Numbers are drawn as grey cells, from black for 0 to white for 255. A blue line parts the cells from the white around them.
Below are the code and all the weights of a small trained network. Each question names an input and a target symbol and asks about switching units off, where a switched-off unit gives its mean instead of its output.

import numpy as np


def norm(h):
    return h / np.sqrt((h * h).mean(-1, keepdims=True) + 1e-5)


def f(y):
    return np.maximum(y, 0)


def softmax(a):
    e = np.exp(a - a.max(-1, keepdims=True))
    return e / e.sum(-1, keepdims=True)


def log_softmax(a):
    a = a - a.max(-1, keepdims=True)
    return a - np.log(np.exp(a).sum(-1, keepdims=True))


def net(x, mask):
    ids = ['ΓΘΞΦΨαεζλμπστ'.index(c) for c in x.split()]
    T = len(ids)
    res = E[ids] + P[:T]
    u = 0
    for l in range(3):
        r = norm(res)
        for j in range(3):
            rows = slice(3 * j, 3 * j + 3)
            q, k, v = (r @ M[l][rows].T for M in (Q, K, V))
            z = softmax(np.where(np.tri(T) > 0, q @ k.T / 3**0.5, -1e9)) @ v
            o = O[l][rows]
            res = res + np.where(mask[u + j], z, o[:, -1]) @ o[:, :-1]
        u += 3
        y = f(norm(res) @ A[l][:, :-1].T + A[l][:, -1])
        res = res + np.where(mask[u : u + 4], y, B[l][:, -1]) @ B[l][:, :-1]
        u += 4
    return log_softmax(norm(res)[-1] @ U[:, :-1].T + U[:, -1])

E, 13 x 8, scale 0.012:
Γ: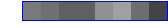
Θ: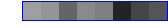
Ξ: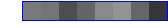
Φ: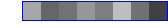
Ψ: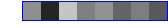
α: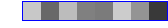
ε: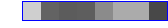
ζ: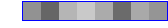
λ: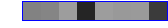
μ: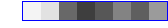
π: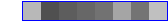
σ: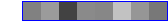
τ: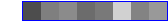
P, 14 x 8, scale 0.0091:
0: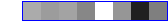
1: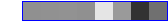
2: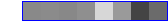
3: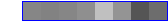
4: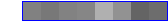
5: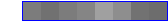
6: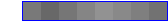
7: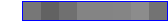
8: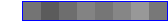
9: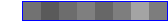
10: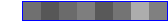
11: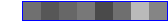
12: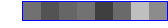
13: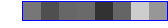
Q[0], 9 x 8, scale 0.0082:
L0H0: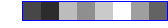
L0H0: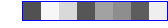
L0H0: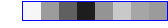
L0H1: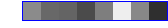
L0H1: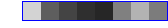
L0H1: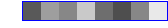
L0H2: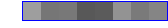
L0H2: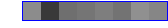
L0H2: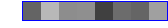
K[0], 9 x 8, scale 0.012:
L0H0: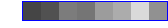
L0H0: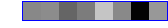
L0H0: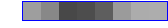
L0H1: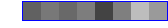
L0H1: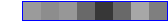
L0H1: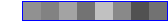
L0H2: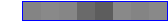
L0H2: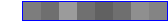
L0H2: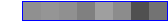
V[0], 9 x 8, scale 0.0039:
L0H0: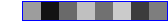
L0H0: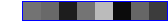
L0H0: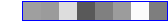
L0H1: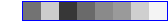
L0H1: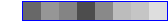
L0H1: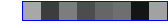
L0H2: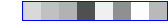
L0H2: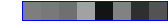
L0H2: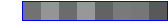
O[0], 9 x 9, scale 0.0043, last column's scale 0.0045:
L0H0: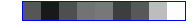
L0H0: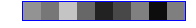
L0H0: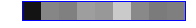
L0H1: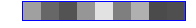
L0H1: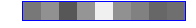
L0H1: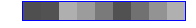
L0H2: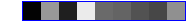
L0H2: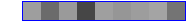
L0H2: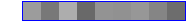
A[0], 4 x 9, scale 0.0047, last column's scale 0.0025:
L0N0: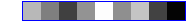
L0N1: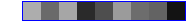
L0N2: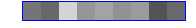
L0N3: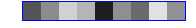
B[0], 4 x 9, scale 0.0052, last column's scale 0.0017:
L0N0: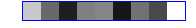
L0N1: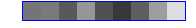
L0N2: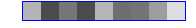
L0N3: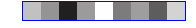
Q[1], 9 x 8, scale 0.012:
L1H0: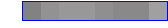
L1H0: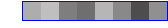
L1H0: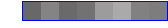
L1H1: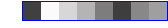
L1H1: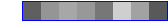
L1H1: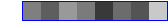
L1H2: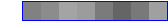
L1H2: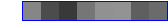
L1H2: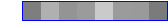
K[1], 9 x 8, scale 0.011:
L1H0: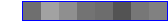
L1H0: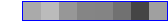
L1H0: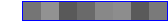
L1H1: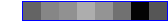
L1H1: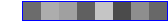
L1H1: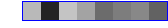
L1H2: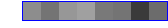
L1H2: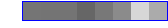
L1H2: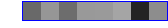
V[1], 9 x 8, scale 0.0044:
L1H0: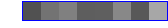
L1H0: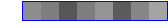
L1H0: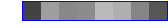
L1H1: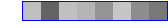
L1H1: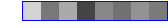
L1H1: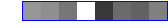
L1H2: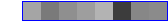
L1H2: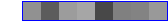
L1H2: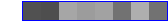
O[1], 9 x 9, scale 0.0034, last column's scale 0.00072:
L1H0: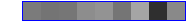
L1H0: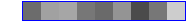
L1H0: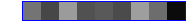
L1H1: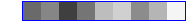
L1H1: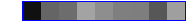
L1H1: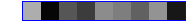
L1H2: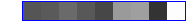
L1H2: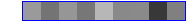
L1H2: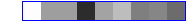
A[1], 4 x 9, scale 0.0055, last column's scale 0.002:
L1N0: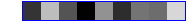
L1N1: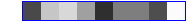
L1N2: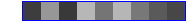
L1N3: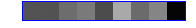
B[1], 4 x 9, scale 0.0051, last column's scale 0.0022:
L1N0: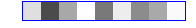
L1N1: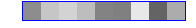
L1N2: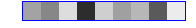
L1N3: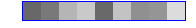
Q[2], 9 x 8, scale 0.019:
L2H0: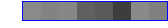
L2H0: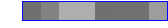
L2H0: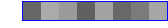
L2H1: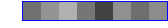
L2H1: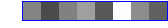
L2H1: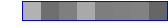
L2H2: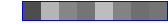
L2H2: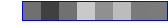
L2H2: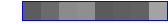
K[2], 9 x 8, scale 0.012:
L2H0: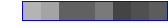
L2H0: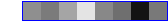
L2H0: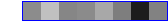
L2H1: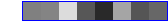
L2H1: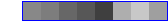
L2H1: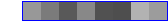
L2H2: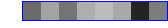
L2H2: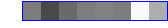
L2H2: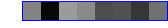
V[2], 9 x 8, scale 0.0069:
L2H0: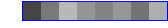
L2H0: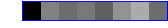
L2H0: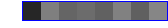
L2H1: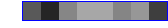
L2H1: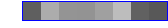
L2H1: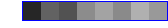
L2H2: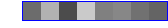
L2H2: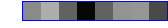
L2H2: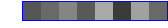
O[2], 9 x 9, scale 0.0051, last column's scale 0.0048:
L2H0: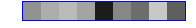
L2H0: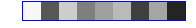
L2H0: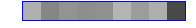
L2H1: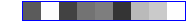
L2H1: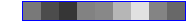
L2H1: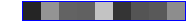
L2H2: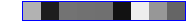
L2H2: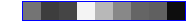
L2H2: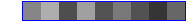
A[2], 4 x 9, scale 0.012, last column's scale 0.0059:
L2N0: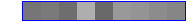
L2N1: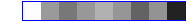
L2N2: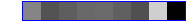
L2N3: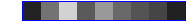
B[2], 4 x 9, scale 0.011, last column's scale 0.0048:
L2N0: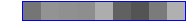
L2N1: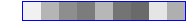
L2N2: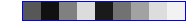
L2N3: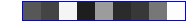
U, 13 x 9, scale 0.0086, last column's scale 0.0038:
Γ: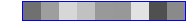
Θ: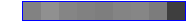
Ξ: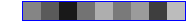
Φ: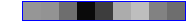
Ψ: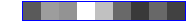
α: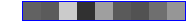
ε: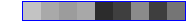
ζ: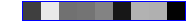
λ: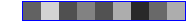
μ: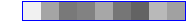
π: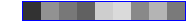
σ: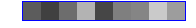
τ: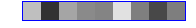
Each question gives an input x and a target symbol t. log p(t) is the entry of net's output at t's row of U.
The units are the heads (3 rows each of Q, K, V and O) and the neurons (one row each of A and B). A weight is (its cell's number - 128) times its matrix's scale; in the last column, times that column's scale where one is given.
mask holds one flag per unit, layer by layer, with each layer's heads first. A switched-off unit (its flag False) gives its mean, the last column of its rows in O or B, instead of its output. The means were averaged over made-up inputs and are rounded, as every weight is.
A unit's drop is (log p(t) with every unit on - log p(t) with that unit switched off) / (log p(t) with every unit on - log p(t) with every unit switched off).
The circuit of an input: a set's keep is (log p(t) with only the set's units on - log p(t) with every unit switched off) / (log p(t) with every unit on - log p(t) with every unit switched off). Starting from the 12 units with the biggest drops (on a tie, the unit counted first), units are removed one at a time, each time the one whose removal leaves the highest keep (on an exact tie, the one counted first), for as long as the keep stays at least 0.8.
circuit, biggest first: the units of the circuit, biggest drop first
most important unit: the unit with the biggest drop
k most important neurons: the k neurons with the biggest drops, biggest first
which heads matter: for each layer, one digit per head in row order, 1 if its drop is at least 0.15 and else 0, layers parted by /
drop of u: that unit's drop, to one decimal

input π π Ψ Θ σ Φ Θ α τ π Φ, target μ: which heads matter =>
010 / 000 / 100
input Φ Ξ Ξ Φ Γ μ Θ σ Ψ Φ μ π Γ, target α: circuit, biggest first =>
(L2H1, L2N3)
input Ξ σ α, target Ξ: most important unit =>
L2H0
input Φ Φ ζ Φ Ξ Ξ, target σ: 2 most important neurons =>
(L0N1, L2N3)
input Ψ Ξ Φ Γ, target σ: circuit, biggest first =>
(L0H1, L2H1, L2N3)
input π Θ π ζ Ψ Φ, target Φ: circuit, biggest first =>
(L2H2, L2N3)
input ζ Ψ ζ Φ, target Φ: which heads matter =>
000 / 000 / 011
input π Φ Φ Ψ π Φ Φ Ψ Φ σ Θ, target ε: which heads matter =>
100 / 000 / 000
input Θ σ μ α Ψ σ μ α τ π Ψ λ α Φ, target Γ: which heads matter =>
100 / 010 / 000
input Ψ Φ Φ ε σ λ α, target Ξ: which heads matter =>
010 / 000 / 001
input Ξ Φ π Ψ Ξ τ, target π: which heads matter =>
000 / 000 / 010
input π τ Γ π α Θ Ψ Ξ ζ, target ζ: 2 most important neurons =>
(L0N3, L2N3)
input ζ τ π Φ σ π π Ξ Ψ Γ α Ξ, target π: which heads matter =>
100 / 000 / 000
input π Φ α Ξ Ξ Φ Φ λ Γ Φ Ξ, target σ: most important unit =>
L0H2
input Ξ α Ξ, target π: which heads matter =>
010 / 000 / 010
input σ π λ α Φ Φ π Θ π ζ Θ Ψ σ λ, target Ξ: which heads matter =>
010 / 000 / 000
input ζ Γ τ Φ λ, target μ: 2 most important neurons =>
(L1N0, L0N0)
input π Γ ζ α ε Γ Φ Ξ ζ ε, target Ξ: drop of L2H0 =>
0.1
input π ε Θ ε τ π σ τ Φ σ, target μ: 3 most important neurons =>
(L0N0, L2N1, L1N0)
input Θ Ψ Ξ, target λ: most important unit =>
L2H1
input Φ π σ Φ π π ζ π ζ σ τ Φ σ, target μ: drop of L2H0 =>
0.8
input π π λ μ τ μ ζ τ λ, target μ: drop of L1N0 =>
0.7
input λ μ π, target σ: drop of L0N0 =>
0.0
